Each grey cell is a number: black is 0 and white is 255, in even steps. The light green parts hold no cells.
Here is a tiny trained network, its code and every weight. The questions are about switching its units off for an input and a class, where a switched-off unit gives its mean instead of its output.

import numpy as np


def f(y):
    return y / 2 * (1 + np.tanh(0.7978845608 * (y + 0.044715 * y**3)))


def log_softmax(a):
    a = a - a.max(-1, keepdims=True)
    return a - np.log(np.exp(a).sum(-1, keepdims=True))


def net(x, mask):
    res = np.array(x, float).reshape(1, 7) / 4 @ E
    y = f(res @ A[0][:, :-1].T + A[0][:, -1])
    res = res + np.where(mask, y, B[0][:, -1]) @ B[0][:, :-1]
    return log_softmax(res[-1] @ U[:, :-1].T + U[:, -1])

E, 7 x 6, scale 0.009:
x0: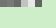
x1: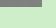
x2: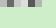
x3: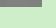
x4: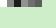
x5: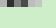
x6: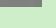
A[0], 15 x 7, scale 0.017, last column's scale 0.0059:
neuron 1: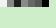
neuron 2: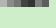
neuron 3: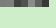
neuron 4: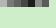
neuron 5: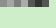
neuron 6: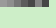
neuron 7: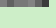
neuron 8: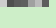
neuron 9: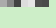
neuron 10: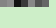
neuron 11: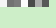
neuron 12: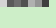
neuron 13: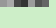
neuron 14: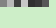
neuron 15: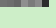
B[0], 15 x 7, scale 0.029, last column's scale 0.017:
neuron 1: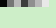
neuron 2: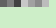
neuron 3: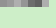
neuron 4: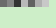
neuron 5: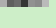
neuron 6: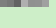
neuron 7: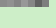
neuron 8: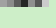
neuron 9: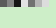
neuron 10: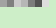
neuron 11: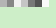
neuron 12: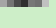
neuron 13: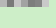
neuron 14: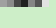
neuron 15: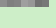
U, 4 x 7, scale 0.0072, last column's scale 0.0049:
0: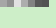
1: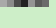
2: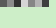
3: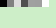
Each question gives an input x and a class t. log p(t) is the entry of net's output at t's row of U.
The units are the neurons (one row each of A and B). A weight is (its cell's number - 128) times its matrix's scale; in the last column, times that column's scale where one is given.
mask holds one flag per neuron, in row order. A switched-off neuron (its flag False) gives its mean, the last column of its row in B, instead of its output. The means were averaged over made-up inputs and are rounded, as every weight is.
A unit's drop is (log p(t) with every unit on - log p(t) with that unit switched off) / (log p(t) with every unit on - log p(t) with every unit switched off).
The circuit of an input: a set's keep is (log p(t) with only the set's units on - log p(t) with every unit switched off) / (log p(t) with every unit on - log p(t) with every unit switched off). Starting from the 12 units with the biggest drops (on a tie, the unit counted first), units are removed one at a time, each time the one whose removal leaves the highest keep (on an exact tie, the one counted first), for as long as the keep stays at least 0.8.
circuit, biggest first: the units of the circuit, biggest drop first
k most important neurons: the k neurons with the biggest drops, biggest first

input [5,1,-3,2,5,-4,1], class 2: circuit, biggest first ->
neuron 9
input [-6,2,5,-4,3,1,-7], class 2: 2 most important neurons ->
neuron 4; neuron 2
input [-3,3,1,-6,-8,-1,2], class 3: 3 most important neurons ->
neuron 11; neuron 9; neuron 14
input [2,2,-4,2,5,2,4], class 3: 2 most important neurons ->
neuron 1; neuron 11
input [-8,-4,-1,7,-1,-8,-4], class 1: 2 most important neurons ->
neuron 14; neuron 9
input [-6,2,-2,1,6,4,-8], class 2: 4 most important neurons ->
neuron 4; neuron 2; neuron 6; neuron 14
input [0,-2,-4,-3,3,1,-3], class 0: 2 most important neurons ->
neuron 10; neuron 13
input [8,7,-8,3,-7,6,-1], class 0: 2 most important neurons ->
neuron 1; neuron 4
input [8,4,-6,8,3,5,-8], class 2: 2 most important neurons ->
neuron 9; neuron 11
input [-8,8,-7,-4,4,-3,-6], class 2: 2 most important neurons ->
neuron 4; neuron 2
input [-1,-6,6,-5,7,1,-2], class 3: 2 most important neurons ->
neuron 1; neuron 10
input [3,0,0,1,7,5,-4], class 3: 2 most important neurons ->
neuron 1; neuron 14
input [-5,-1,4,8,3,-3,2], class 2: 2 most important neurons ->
neuron 4; neuron 2
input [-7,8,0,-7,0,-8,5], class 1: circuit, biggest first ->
neuron 14
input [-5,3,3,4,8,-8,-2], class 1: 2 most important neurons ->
neuron 14; neuron 5
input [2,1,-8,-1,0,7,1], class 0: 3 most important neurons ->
neuron 10; neuron 13; neuron 14
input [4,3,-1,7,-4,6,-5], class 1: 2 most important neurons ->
neuron 1; neuron 11
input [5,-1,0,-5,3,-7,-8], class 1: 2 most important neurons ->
neuron 14; neuron 5
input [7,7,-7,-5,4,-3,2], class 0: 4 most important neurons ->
neuron 10; neuron 13; neuron 3; neuron 4
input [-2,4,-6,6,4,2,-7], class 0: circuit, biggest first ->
neuron 10
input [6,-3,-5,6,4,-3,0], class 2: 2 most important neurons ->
neuron 9; neuron 11
